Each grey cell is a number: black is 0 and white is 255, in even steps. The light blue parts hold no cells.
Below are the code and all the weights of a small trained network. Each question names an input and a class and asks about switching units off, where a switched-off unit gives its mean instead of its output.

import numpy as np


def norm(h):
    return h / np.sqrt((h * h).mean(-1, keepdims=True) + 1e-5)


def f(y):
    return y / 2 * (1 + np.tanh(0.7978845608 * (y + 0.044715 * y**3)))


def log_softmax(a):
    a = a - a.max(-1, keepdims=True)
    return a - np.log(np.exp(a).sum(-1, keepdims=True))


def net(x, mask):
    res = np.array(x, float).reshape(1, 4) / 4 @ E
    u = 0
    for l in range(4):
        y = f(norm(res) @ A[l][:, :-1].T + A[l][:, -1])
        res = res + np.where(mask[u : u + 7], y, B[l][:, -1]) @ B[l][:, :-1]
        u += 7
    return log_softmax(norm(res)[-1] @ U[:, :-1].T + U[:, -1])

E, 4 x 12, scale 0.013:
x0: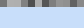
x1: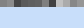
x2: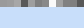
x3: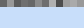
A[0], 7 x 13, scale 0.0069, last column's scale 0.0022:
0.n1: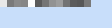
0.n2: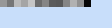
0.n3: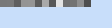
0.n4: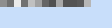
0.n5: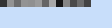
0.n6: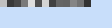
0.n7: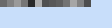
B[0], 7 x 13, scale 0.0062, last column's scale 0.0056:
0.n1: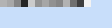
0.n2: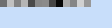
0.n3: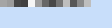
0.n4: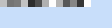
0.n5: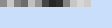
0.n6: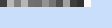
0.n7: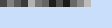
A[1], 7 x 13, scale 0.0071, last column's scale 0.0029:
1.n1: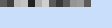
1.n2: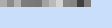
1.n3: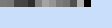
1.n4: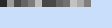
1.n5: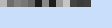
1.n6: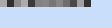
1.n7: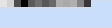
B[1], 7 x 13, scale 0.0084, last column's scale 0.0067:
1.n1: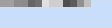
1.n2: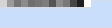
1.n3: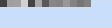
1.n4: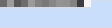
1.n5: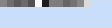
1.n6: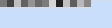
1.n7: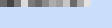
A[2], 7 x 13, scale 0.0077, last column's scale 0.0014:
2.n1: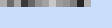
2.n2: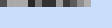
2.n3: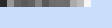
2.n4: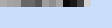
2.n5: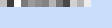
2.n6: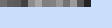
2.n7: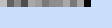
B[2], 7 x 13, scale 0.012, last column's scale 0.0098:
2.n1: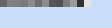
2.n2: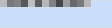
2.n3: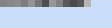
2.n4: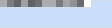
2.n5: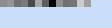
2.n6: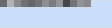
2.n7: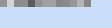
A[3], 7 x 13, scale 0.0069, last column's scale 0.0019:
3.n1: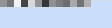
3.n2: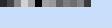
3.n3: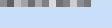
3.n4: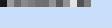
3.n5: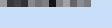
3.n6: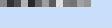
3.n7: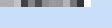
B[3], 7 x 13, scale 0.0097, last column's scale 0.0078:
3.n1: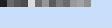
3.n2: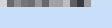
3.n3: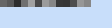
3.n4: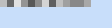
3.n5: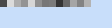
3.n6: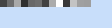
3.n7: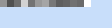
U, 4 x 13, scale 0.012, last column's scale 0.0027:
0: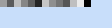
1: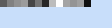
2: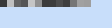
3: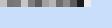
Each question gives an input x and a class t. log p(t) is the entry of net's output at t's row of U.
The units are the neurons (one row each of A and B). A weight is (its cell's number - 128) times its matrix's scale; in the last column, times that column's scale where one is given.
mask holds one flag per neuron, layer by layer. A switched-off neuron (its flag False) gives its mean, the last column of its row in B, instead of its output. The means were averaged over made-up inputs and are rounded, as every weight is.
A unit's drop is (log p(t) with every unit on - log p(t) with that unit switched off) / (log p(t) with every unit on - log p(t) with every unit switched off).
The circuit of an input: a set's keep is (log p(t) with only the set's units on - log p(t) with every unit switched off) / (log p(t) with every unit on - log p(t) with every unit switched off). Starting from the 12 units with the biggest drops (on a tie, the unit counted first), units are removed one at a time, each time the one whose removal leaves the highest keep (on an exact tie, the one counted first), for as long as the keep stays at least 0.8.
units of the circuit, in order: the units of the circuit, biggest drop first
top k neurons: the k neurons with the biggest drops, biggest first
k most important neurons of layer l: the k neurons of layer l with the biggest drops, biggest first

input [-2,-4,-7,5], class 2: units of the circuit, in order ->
[2.n4]
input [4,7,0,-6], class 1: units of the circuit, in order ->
[1.n7 3.n6]
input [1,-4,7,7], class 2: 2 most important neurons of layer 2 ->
[2.n4 2.n5]
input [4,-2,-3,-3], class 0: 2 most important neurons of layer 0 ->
[0.n1 0.n6]
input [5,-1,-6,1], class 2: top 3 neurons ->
[0.n7 0.n4 1.n2]
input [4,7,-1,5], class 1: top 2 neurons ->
[1.n7 0.n6]
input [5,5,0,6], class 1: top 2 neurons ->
[1.n7 2.n1]
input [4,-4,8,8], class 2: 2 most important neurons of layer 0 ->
[0.n4 0.n5]
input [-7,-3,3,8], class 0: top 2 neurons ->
[3.n4 1.n5]
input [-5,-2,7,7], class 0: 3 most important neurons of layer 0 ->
[0.n4 0.n6 0.n5]
